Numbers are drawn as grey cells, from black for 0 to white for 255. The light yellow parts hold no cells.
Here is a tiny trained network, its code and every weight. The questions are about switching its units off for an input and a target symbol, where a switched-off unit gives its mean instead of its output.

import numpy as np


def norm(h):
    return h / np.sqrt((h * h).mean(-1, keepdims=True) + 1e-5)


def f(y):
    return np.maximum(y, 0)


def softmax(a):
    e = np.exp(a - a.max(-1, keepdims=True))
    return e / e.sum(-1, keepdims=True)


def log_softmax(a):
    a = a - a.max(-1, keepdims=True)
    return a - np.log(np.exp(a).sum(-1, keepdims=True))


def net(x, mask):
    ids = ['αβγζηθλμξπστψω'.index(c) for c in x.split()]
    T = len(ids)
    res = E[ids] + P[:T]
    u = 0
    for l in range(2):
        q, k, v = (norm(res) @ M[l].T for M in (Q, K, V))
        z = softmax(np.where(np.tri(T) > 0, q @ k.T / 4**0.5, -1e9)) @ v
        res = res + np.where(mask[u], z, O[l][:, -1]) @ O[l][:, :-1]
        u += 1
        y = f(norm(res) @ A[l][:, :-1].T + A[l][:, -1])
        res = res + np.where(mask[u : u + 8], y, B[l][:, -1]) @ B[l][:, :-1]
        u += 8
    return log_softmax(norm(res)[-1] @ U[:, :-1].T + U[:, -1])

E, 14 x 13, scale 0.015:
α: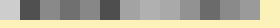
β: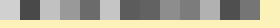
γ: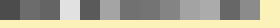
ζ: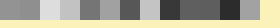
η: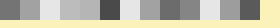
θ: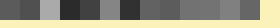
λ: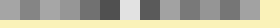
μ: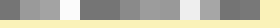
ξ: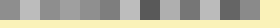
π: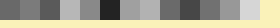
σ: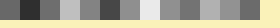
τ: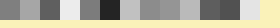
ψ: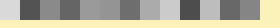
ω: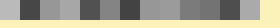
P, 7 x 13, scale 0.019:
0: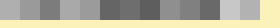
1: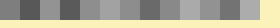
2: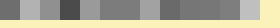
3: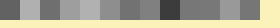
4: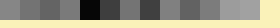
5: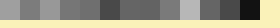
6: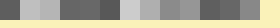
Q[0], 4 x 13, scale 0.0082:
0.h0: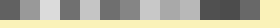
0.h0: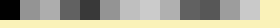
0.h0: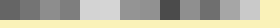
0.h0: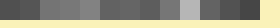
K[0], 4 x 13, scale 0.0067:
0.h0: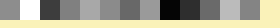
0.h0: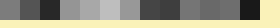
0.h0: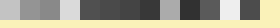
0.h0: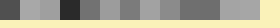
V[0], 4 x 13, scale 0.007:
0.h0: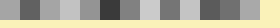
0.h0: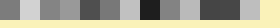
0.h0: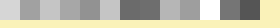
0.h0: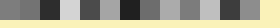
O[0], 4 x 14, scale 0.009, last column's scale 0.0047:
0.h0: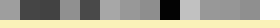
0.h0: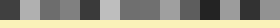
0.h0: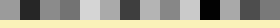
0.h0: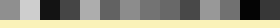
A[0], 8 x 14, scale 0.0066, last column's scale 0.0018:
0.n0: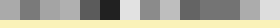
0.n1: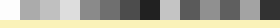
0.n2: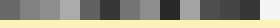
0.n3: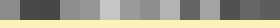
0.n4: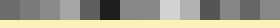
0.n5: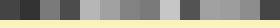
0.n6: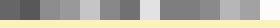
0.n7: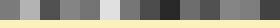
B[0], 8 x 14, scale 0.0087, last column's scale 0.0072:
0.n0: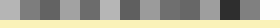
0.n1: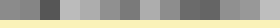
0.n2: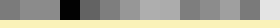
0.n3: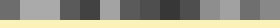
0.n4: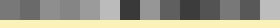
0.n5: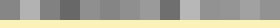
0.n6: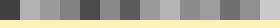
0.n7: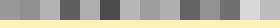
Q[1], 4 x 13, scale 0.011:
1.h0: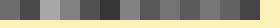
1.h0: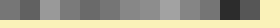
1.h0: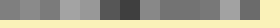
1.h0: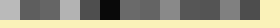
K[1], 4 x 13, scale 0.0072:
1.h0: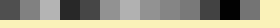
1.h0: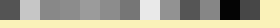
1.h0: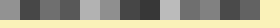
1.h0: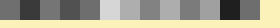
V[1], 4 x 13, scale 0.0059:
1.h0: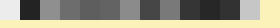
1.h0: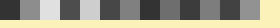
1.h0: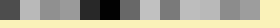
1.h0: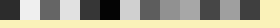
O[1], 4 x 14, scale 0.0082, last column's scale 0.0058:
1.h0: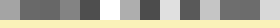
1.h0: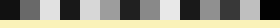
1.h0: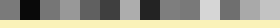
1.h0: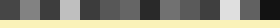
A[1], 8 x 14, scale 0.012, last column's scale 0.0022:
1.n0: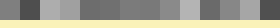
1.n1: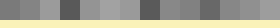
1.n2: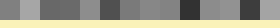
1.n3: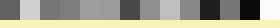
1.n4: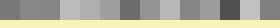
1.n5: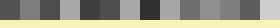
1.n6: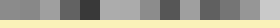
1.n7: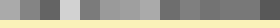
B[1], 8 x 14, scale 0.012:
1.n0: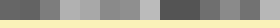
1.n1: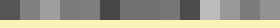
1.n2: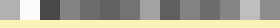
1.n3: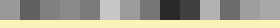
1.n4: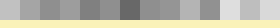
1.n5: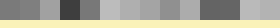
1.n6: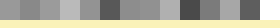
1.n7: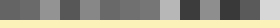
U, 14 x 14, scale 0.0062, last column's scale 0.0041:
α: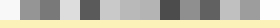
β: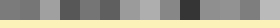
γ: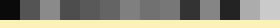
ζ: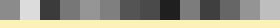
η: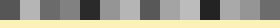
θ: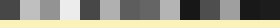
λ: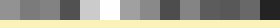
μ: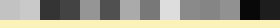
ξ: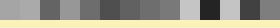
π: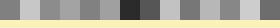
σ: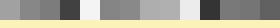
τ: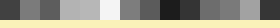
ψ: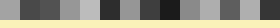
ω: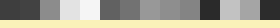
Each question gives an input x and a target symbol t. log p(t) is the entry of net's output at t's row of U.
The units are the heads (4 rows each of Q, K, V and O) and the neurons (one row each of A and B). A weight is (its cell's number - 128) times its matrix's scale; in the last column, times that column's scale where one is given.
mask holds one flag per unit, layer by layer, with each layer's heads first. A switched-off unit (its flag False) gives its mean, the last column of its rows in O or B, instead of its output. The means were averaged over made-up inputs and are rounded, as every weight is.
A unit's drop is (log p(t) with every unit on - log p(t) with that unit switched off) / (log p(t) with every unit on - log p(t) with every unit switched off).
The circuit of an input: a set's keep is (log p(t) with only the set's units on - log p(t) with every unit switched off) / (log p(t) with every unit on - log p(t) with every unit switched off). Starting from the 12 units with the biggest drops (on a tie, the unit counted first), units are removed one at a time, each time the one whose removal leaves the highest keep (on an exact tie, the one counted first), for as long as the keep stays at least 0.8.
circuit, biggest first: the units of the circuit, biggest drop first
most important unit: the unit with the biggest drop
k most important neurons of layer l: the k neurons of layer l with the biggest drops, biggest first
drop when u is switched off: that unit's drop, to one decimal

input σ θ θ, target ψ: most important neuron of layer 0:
0.n6
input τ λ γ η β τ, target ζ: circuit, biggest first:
0.h0, 1.n2, 1.n6
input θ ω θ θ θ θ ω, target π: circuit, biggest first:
0.h0, 1.n4, 1.h0
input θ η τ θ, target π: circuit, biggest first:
1.h0, 0.h0, 1.n4
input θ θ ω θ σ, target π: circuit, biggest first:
0.h0, 1.h0, 1.n4
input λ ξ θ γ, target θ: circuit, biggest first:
0.h0, 1.n7
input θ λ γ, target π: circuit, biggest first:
0.h0, 1.n0
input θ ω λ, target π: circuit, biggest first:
0.h0, 1.h0, 1.n4
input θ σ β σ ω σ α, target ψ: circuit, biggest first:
0.h0, 1.h0
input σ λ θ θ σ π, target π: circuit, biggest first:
0.h0, 1.n4, 1.h0
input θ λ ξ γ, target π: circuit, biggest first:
1.h0, 0.h0
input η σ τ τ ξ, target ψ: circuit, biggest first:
0.h0, 1.n4
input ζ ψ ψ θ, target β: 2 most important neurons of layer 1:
1.n4, 1.n1
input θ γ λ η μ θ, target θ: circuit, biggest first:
0.h0, 1.n6
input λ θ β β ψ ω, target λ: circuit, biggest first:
0.h0, 1.n3, 1.h0
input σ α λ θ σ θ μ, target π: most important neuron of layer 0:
0.n0
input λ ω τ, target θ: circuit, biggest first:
0.h0, 1.n7, 1.h0, 1.n4
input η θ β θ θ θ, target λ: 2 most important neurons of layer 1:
1.n3, 1.n7
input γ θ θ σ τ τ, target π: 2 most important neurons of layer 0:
0.n4, 0.n0
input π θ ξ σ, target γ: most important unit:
1.n4
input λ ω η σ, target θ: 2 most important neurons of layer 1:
1.n7, 1.n4
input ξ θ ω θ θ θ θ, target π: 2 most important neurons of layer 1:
1.n4, 1.n7
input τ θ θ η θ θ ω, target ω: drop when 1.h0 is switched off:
0.3
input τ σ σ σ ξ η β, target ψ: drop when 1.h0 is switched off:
0.3
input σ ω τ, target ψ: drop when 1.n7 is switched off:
0.1
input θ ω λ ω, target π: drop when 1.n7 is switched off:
0.0
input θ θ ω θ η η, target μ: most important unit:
0.n2
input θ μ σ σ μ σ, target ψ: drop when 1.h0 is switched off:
0.2
